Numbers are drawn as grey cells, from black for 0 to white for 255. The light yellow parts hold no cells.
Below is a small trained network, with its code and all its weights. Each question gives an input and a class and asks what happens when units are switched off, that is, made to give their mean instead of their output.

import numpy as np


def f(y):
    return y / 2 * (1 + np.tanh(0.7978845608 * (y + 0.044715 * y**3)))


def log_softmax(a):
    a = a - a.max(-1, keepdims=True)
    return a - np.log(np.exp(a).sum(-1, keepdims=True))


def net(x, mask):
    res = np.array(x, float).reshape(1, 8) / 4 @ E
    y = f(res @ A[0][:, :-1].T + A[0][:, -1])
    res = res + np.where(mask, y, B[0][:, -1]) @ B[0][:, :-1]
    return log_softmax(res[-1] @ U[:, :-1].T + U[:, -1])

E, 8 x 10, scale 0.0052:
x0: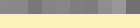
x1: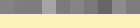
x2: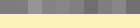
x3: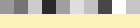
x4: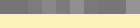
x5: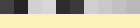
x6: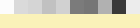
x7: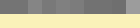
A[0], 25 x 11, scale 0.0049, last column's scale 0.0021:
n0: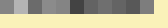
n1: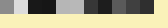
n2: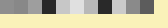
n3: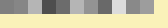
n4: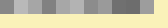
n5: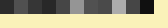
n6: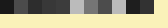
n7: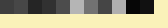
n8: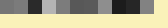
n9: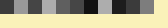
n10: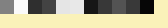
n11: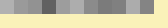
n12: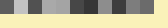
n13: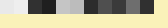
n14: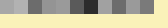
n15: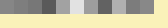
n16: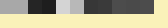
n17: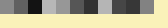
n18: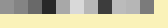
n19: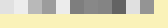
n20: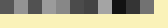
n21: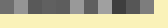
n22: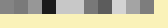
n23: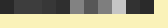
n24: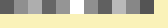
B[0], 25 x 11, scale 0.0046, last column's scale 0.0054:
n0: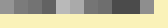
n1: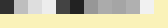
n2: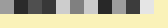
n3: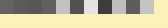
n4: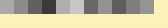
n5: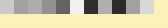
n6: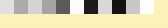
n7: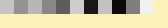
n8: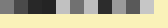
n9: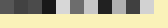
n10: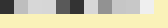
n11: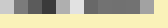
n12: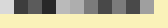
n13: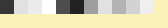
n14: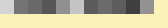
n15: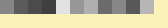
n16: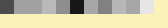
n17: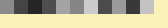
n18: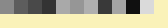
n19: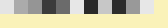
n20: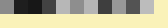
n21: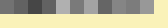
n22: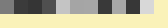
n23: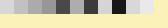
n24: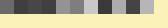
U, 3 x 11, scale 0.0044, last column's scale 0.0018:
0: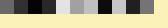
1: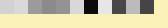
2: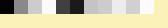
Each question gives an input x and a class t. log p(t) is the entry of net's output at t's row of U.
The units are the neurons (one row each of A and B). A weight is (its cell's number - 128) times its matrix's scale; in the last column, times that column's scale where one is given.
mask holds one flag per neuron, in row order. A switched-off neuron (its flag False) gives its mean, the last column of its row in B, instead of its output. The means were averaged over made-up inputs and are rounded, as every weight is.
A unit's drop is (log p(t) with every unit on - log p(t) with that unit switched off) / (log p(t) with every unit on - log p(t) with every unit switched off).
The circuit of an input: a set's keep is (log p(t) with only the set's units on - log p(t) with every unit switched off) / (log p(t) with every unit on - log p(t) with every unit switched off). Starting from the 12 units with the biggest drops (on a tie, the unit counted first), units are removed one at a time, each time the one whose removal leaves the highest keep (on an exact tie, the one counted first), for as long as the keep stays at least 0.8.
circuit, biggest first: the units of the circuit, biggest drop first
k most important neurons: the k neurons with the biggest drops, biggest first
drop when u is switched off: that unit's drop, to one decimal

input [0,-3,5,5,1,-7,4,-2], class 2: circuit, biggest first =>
(n13, n10)
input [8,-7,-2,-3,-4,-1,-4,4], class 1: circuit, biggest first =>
(n2, n23)
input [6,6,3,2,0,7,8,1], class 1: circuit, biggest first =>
(n19)
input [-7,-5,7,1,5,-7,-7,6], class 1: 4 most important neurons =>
(n6, n7, n5, n23)
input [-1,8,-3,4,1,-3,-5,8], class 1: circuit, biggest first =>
(n6, n7)
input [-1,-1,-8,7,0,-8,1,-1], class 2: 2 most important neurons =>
(n13, n1)
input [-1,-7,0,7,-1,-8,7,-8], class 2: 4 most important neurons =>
(n13, n10, n1, n16)
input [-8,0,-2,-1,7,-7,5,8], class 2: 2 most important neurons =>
(n13, n10)
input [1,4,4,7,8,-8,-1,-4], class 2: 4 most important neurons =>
(n13, n1, n10, n16)
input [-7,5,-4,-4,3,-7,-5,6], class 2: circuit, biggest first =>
(n1, n10)
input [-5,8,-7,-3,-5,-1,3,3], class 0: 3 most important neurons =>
(n6, n23, n7)
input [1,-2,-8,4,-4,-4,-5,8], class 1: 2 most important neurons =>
(n6, n7)
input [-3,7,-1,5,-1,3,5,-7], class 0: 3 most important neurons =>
(n6, n23, n13)
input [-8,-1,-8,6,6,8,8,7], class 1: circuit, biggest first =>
(n19)
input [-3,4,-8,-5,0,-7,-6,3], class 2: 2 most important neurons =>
(n1, n10)
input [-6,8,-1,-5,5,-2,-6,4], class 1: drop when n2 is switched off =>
0.4
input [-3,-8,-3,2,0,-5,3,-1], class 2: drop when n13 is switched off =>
0.2
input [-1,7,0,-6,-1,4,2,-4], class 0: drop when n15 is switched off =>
0.0
